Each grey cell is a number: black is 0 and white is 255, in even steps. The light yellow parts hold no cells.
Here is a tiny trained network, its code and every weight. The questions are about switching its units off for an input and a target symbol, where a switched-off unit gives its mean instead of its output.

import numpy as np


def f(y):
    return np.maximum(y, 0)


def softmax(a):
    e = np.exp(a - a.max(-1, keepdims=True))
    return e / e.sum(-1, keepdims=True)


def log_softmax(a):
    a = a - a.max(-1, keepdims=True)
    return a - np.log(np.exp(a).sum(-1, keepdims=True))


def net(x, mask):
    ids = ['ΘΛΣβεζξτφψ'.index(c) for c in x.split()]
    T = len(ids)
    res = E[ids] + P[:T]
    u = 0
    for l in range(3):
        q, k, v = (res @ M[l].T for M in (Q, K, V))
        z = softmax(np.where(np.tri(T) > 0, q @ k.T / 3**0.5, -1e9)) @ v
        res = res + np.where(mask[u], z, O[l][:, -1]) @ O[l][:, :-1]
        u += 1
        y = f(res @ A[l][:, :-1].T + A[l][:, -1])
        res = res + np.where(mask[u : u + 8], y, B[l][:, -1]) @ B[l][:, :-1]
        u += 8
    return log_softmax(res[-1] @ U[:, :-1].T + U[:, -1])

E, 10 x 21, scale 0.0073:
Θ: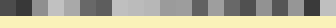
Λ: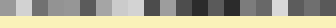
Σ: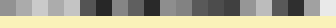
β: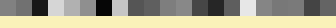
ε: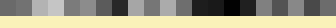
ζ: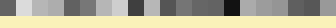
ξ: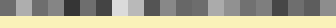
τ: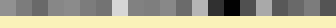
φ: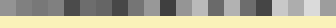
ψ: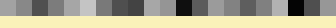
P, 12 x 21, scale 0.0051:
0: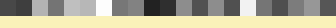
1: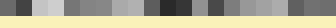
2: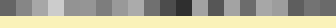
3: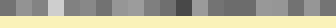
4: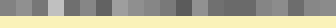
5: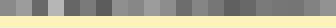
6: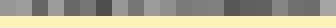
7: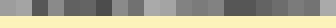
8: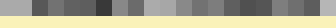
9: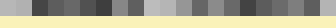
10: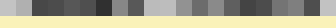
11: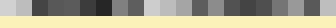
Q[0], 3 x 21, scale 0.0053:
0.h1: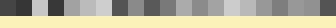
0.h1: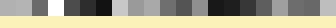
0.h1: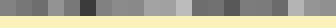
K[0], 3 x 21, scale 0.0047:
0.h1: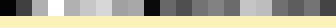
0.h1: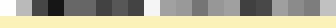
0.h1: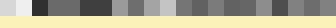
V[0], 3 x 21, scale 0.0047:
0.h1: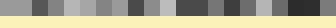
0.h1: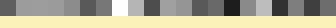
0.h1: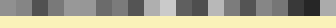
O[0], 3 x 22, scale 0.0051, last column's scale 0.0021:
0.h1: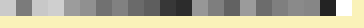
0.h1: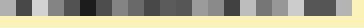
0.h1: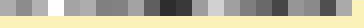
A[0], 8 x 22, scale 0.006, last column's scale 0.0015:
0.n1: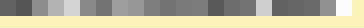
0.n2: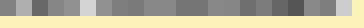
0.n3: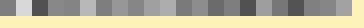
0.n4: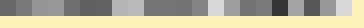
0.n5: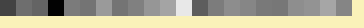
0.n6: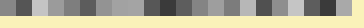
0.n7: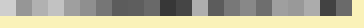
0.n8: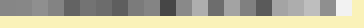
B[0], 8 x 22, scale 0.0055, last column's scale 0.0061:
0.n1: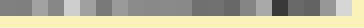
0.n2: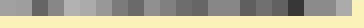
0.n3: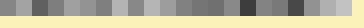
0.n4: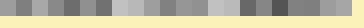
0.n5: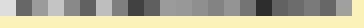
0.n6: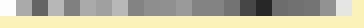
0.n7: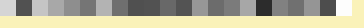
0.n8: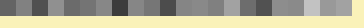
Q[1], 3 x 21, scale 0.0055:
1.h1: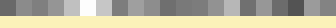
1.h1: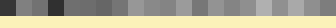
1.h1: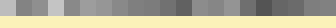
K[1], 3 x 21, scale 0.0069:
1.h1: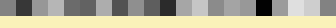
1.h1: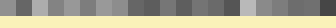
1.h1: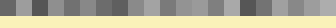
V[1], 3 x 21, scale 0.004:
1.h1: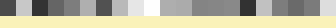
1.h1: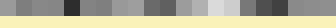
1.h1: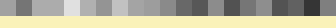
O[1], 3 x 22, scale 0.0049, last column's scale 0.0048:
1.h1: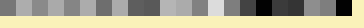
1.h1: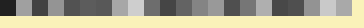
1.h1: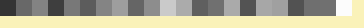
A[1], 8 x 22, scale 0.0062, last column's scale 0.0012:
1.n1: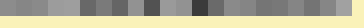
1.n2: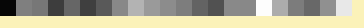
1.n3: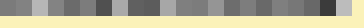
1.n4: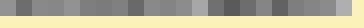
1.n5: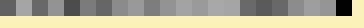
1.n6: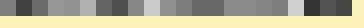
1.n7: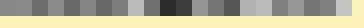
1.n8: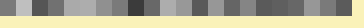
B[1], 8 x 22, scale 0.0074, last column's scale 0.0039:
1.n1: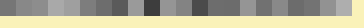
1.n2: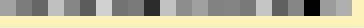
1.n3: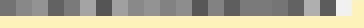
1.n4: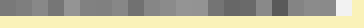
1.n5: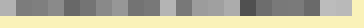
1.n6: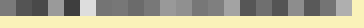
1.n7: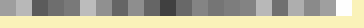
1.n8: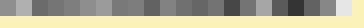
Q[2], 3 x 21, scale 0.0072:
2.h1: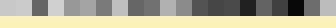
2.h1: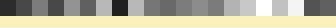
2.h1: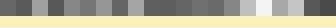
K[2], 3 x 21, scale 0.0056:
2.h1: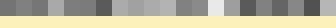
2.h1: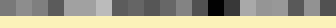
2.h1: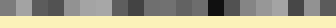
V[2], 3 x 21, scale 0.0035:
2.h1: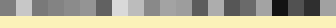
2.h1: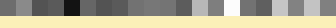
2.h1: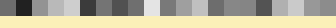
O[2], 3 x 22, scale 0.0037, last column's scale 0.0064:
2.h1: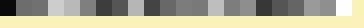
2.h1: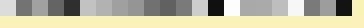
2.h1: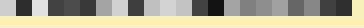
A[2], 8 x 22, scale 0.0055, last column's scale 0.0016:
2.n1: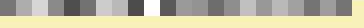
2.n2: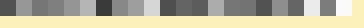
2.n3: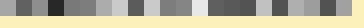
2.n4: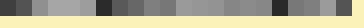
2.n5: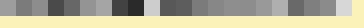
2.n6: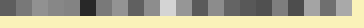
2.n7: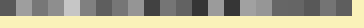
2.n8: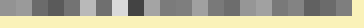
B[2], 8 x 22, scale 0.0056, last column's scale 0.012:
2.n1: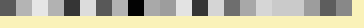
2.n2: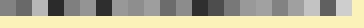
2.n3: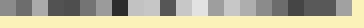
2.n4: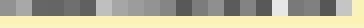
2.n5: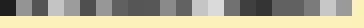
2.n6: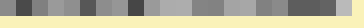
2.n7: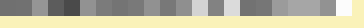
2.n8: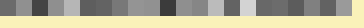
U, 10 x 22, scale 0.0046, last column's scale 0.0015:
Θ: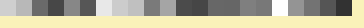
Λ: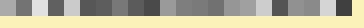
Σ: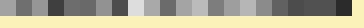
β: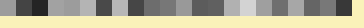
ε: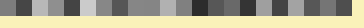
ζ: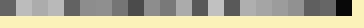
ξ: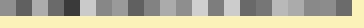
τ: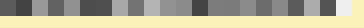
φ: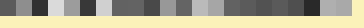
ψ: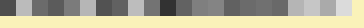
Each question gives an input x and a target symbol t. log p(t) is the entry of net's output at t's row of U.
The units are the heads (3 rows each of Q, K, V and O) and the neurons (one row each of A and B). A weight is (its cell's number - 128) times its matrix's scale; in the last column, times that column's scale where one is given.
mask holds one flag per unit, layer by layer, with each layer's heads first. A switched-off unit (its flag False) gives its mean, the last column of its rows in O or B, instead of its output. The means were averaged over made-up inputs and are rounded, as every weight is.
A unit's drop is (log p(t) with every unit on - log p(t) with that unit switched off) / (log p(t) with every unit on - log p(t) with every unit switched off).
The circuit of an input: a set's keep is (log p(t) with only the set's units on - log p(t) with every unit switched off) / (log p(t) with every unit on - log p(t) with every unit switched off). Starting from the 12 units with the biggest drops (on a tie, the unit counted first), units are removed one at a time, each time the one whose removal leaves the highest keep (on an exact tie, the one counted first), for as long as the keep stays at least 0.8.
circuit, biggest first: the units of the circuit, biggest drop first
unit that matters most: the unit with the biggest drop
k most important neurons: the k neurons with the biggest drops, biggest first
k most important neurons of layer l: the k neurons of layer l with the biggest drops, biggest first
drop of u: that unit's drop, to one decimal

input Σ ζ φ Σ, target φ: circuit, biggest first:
(0.h1; 1.n2; 0.n7; 2.n2)
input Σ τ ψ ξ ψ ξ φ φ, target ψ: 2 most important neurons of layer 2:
(2.n2; 2.n6)
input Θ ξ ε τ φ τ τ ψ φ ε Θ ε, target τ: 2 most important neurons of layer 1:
(1.n7; 1.n2)
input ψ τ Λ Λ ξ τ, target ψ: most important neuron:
(0.n4)
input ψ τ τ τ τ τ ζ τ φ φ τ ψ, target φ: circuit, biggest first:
(2.h1; 2.n5; 1.n3; 2.n2)
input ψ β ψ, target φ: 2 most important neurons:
(2.n5; 0.n7)
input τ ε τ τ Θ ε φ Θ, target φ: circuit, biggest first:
(0.n7; 1.n2; 0.h1; 2.n2)
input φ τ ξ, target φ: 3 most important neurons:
(0.n5; 1.n2; 0.n6)
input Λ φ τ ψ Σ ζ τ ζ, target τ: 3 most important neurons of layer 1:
(1.n3; 1.n7; 1.n2)
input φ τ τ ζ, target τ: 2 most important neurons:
(0.n5; 0.n7)
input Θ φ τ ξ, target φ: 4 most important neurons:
(0.n6; 1.n2; 0.n7; 1.n5)
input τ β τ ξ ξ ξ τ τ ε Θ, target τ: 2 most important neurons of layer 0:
(0.n4; 0.n6)
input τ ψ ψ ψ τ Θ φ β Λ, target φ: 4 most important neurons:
(0.n7; 1.n2; 0.n6; 2.n2)
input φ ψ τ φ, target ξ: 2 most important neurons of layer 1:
(1.n5; 1.n8)
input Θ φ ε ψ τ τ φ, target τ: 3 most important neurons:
(0.n4; 2.n2; 1.n7)
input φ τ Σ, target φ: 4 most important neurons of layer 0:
(0.n5; 0.n7; 0.n6; 0.n1)
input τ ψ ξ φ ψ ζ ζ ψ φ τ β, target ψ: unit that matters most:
0.n4
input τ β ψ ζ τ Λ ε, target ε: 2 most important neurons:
(1.n6; 0.n7)
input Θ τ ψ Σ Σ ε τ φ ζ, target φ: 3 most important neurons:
(0.n7; 1.n2; 0.n6)
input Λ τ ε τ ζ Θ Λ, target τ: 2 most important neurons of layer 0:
(0.n7; 0.n4)
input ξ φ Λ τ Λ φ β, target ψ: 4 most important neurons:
(0.n4; 0.n6; 0.n7; 2.n7)
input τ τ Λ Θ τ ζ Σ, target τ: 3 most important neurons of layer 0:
(0.n7; 0.n4; 0.n1)
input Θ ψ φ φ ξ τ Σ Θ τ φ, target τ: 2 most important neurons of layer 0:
(0.n6; 0.n4)
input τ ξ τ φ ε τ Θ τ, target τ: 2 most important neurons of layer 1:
(1.n3; 1.n7)
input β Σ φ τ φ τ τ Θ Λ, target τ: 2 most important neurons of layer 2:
(2.n6; 2.n2)
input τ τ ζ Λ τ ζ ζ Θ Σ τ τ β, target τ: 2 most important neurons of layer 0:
(0.n7; 0.n4)
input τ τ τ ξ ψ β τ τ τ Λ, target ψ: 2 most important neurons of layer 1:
(1.n7; 1.n3)
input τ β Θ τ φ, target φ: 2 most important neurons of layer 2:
(2.n2; 2.n7)
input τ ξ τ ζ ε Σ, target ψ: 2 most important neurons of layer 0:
(0.n4; 0.n7)
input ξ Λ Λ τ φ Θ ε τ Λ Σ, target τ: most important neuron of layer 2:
(2.n6)
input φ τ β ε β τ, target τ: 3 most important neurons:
(0.n5; 1.n3; 0.n7)
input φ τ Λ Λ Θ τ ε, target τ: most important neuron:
(1.n3)
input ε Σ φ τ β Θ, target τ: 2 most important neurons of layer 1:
(1.n7; 1.n2)
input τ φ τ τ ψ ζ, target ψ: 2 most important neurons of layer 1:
(1.n7; 1.n2)
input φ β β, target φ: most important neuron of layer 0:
(0.n5)
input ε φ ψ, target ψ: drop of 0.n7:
0.1
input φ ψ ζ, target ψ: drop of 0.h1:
0.3
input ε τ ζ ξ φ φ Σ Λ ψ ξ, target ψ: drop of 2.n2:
0.2
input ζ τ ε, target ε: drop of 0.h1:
0.4
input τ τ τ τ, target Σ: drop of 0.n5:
0.0
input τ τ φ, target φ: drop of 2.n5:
0.1
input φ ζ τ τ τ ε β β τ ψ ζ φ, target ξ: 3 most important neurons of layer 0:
(0.n7; 0.n8; 0.n1)
